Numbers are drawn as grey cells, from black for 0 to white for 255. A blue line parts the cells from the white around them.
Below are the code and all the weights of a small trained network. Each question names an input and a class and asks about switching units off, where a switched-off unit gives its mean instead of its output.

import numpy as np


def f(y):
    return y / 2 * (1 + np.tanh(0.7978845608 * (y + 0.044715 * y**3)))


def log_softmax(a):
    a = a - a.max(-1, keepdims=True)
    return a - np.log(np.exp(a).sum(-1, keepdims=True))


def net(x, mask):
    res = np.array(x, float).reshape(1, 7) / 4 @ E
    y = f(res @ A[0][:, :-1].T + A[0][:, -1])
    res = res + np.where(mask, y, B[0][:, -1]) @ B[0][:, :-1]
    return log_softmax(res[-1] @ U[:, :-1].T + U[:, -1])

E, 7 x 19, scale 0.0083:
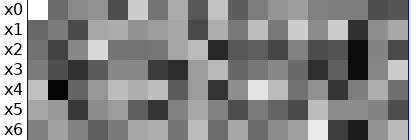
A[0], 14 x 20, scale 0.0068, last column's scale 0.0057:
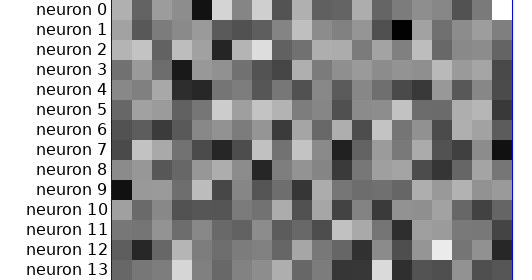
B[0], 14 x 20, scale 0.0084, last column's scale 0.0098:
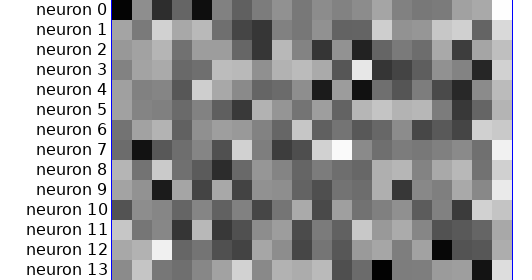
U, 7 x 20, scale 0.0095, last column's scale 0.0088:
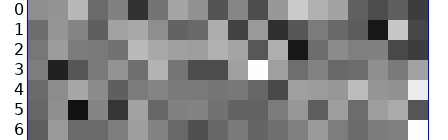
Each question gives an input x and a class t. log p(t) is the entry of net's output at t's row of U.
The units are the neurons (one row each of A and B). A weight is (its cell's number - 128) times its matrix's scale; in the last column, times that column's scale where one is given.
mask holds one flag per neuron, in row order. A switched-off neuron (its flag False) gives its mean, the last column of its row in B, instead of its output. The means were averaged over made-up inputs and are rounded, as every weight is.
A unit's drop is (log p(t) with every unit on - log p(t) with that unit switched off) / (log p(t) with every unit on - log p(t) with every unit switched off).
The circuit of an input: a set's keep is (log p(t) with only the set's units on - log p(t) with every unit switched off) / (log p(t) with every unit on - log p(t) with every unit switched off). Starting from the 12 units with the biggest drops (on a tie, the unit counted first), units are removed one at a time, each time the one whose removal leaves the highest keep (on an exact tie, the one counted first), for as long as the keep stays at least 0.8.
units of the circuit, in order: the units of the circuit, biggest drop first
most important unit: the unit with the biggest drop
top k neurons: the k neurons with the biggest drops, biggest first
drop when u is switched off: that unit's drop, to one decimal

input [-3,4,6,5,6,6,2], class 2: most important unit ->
neuron 13
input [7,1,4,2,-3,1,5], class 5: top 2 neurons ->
[neuron 0; neuron 1]
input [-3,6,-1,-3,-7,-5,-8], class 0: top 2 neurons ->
[neuron 12; neuron 11]
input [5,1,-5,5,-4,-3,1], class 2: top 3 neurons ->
[neuron 3; neuron 9; neuron 10]
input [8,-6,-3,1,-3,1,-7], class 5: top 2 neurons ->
[neuron 0; neuron 8]
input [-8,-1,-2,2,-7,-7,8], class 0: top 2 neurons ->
[neuron 5; neuron 8]
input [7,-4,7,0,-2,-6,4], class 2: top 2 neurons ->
[neuron 13; neuron 9]
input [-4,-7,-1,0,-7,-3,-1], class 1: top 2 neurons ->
[neuron 4; neuron 10]
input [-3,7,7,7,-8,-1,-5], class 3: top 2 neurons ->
[neuron 7; neuron 3]
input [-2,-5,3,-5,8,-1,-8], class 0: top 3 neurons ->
[neuron 12; neuron 7; neuron 11]
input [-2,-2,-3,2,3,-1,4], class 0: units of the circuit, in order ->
[neuron 8; neuron 0]
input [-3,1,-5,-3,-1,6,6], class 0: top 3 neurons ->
[neuron 5; neuron 13; neuron 0]
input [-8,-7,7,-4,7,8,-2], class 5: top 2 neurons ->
[neuron 9; neuron 7]
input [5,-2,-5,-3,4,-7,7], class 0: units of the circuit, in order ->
[neuron 5]
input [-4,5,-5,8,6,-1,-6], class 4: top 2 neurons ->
[neuron 1; neuron 7]
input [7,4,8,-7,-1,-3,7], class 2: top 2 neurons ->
[neuron 13; neuron 1]
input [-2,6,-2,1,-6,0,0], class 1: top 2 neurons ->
[neuron 6; neuron 2]
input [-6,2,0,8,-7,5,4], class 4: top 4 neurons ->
[neuron 8; neuron 1; neuron 6; neuron 9]
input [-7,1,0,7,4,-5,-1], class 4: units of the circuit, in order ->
[neuron 1; neuron 7]
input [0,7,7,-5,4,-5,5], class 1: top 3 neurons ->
[neuron 2; neuron 3; neuron 6]
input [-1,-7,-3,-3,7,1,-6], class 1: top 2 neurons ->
[neuron 10; neuron 7]
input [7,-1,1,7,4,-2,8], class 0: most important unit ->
neuron 8
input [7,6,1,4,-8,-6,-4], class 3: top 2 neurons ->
[neuron 7; neuron 9]
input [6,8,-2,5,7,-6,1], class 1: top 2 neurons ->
[neuron 6; neuron 7]
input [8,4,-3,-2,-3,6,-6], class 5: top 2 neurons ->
[neuron 0; neuron 8]
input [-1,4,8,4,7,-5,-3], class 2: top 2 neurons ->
[neuron 13; neuron 7]
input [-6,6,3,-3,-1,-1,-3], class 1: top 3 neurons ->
[neuron 2; neuron 0; neuron 6]
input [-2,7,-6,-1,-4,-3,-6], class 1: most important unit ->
neuron 2
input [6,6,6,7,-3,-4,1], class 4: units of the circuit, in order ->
[neuron 8; neuron 1]
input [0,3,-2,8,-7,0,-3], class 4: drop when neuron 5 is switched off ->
-0.1
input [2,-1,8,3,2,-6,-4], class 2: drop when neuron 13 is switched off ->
1.2
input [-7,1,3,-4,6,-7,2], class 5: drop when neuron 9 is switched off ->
0.7
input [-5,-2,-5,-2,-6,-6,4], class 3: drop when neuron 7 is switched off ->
0.9
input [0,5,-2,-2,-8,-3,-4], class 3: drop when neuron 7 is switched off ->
1.3
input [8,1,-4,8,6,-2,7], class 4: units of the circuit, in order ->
[neuron 8]
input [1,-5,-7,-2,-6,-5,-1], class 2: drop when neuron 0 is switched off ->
0.0
